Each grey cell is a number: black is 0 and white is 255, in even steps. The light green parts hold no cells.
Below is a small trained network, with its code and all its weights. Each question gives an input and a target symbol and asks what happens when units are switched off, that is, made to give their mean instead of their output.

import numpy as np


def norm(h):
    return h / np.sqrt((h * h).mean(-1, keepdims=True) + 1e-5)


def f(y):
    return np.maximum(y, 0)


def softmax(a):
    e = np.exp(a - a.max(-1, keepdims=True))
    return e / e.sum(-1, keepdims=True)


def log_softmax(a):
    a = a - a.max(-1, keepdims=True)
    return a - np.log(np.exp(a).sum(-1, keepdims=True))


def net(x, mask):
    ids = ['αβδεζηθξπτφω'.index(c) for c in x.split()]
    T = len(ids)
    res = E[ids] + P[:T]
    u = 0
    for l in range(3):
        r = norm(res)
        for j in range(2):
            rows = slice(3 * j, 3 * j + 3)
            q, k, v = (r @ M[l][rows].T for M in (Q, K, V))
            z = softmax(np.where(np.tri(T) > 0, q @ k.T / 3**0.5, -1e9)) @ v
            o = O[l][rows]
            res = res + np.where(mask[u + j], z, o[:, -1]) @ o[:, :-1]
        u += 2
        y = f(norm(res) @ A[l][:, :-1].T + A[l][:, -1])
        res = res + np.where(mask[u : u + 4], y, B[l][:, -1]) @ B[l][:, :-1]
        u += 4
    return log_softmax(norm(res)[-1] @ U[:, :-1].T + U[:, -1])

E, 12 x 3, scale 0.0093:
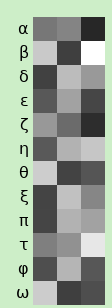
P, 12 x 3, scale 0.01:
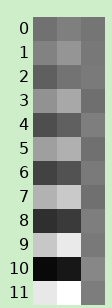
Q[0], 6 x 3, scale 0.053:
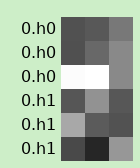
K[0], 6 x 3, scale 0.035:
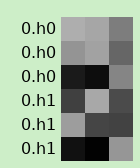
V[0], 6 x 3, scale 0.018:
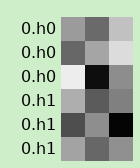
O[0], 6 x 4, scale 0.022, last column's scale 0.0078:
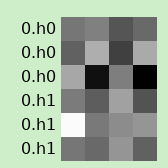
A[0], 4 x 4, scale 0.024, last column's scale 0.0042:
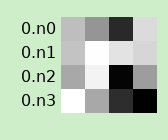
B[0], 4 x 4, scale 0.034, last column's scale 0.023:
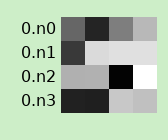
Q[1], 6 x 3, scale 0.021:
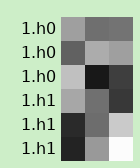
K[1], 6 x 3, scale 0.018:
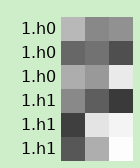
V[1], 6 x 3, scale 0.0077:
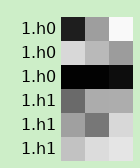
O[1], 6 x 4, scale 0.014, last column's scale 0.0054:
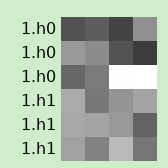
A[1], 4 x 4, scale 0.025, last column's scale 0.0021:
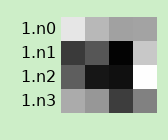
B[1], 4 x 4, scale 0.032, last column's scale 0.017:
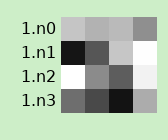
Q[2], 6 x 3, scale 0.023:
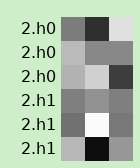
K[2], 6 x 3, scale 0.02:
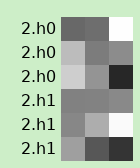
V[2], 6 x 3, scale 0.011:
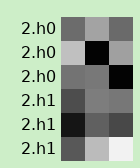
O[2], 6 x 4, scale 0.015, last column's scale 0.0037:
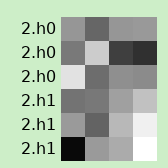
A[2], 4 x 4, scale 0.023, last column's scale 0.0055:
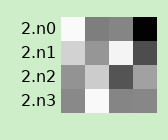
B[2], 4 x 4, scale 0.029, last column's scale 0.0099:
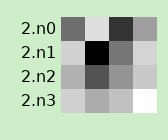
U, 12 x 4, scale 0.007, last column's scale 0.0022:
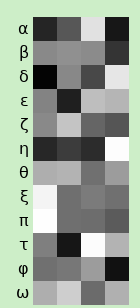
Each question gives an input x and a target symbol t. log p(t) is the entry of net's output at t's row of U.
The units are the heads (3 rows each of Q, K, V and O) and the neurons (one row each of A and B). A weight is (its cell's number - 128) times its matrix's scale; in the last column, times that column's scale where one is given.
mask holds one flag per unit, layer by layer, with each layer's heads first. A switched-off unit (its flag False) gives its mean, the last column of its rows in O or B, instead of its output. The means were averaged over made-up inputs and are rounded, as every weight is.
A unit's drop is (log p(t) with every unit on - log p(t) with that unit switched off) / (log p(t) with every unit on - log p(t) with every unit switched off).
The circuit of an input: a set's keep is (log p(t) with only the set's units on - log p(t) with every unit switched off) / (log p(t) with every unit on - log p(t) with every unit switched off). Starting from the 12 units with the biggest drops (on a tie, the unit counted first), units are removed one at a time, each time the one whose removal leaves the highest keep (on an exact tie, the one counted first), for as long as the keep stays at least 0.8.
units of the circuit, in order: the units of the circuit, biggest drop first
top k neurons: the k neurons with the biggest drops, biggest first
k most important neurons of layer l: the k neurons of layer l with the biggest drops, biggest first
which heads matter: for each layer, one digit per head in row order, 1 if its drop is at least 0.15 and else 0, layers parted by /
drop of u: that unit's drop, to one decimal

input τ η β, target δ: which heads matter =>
11 / 00 / 00
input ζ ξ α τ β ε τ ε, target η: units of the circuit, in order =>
[0.h0 0.n2 0.h1 0.n3]
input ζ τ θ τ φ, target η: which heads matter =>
11 / 00 / 00
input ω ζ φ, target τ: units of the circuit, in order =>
[0.h0]
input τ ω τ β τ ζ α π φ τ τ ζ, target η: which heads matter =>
10 / 00 / 00
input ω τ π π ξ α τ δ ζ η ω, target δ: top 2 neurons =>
[0.n2 1.n1]
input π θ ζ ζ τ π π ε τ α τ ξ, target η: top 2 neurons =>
[0.n2 1.n1]
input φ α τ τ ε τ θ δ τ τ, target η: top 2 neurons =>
[0.n1 1.n1]
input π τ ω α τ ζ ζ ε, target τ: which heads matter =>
11 / 00 / 00
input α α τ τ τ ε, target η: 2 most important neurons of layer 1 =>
[1.n1 1.n2]
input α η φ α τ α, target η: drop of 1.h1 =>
0.0
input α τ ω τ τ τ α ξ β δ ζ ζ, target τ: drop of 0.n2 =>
0.2
